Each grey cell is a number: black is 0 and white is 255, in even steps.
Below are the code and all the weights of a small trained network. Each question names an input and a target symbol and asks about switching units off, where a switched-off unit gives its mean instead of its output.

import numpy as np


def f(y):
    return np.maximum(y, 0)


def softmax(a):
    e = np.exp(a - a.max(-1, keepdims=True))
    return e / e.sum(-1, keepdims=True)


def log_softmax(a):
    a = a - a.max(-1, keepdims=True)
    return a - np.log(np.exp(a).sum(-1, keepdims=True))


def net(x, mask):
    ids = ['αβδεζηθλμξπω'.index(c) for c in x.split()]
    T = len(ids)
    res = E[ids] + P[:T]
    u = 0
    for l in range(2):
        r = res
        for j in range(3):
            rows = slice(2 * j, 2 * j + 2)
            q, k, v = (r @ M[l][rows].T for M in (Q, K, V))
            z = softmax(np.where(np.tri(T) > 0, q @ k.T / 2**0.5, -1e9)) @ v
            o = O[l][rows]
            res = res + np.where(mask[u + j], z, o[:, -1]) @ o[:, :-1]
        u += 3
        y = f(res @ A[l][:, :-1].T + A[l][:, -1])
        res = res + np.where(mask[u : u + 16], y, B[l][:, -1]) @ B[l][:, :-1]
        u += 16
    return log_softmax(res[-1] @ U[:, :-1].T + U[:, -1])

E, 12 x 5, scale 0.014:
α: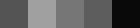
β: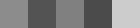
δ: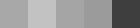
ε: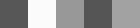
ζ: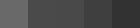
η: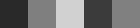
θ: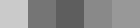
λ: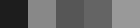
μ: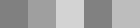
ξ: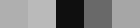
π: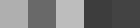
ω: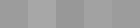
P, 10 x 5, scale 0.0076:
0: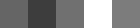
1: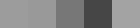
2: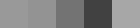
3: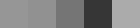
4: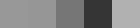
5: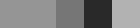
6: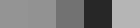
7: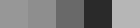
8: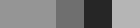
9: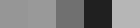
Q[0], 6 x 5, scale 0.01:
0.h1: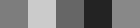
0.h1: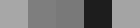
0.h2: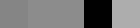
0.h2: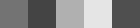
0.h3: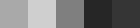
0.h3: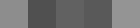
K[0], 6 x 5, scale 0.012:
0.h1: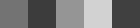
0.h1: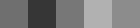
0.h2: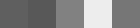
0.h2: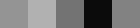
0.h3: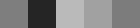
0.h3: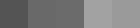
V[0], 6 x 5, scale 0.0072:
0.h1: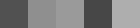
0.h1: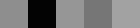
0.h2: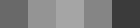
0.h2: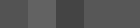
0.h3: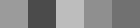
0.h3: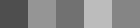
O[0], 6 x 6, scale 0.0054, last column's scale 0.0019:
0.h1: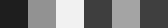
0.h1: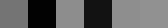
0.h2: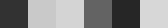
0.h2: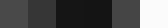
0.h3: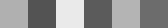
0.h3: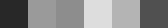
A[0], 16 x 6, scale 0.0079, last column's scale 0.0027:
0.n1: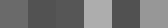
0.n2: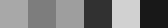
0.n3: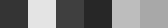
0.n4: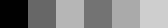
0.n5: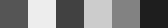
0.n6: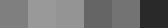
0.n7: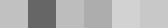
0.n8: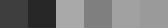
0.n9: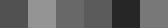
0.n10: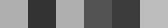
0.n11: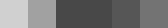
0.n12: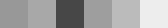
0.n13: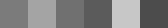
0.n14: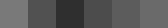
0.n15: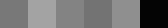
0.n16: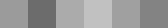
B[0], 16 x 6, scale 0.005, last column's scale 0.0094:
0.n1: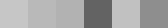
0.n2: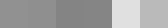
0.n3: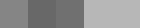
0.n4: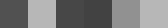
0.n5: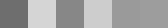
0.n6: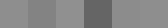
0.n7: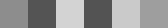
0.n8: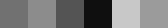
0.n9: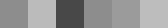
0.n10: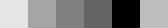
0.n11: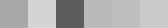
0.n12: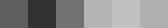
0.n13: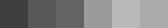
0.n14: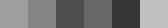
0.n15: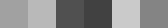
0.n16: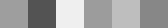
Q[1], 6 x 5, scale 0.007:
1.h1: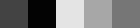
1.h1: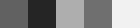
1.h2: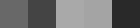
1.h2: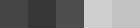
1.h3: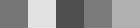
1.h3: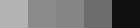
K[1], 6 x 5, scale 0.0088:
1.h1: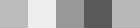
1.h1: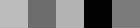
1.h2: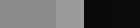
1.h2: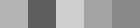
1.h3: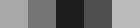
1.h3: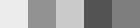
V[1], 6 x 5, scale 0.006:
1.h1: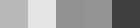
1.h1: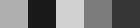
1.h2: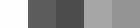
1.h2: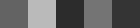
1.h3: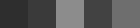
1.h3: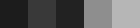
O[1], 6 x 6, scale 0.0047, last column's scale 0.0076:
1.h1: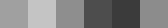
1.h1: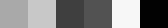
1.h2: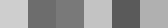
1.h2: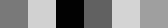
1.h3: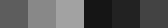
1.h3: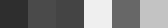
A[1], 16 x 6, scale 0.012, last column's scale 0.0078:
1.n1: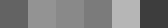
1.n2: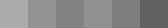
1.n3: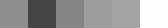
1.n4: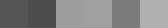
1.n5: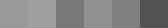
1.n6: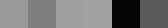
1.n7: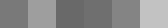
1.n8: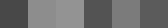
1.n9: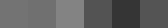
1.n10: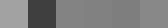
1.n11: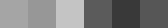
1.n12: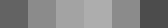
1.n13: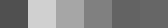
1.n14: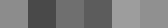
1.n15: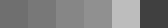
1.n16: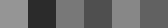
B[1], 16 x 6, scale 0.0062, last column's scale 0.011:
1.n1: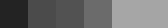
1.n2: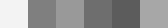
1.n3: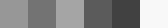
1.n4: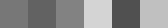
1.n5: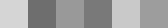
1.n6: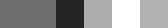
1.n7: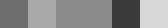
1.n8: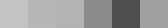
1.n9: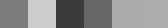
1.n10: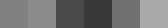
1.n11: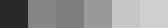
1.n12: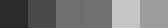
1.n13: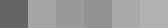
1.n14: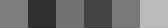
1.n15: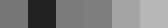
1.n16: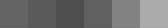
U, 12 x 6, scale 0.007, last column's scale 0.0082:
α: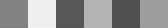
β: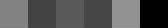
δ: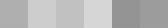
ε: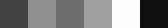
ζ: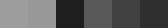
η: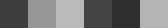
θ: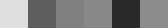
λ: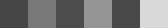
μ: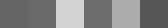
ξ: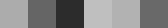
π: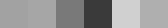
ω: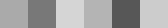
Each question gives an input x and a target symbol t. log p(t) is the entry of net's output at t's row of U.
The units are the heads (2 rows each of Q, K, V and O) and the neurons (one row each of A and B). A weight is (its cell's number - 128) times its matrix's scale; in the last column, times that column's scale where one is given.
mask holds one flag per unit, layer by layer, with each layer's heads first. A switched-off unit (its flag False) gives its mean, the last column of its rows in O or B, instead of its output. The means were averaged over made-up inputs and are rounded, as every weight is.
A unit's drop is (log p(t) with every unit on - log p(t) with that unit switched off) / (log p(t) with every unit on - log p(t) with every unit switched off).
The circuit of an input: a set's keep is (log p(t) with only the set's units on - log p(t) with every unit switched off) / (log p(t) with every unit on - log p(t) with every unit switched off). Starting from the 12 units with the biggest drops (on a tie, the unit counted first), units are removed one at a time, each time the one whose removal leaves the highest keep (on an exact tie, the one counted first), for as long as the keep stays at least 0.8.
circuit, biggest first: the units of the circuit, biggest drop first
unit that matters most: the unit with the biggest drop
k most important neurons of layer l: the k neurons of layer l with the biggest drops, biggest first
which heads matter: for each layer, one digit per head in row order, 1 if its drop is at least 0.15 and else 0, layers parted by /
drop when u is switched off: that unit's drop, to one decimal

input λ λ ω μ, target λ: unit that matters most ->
1.h3
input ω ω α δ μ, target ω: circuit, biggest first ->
[1.h2; 0.h2; 0.n16]
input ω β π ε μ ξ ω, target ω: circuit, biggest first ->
[1.h2; 0.h2; 0.n16; 0.n7]
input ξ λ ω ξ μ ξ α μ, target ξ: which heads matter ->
111 / 011
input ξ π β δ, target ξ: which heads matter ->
110 / 110
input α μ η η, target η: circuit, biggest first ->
[1.h3; 0.h2]
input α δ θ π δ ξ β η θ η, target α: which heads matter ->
110 / 000
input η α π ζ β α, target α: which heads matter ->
000 / 000
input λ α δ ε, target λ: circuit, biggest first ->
[1.h3; 1.h1; 0.h3; 0.n4]
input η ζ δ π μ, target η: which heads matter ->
100 / 011
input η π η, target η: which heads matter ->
000 / 001
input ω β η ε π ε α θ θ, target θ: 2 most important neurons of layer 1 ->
[1.n3; 1.n11]
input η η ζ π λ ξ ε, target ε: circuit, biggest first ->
[0.n3; 1.n1; 0.n10]
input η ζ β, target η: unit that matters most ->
1.h3
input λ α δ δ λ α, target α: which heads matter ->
000 / 010
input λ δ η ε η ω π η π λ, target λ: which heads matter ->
000 / 001
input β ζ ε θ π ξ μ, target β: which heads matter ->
110 / 000
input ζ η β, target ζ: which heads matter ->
110 / 000
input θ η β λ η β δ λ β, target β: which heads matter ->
000 / 100
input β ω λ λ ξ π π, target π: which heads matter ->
000 / 001
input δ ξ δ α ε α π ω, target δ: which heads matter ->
110 / 100
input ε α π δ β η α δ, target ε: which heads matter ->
100 / 100
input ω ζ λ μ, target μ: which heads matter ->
010 / 100
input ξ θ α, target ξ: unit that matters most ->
1.n6
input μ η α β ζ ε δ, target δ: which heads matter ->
010 / 000
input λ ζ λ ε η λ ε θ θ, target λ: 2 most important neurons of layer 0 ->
[0.n10; 0.n3]
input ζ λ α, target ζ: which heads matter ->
110 / 010
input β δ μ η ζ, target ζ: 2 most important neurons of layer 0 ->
[0.n14; 0.n10]
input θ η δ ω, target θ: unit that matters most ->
1.h2
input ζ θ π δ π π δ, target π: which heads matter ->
001 / 001
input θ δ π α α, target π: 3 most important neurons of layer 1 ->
[1.n4; 1.n5; 1.n3]
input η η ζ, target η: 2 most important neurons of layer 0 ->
[0.n4; 0.n8]
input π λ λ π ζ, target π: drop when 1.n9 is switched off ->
0.2
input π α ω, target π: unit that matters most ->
1.h1
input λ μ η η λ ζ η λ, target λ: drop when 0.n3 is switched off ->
0.1
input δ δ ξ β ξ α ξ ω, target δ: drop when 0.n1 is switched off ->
0.0
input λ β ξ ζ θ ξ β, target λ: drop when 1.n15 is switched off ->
-0.1
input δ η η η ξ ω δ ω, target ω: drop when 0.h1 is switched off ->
-0.1
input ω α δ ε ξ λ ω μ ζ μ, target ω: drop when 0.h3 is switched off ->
0.2
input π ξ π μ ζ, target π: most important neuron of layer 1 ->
[1.n11]
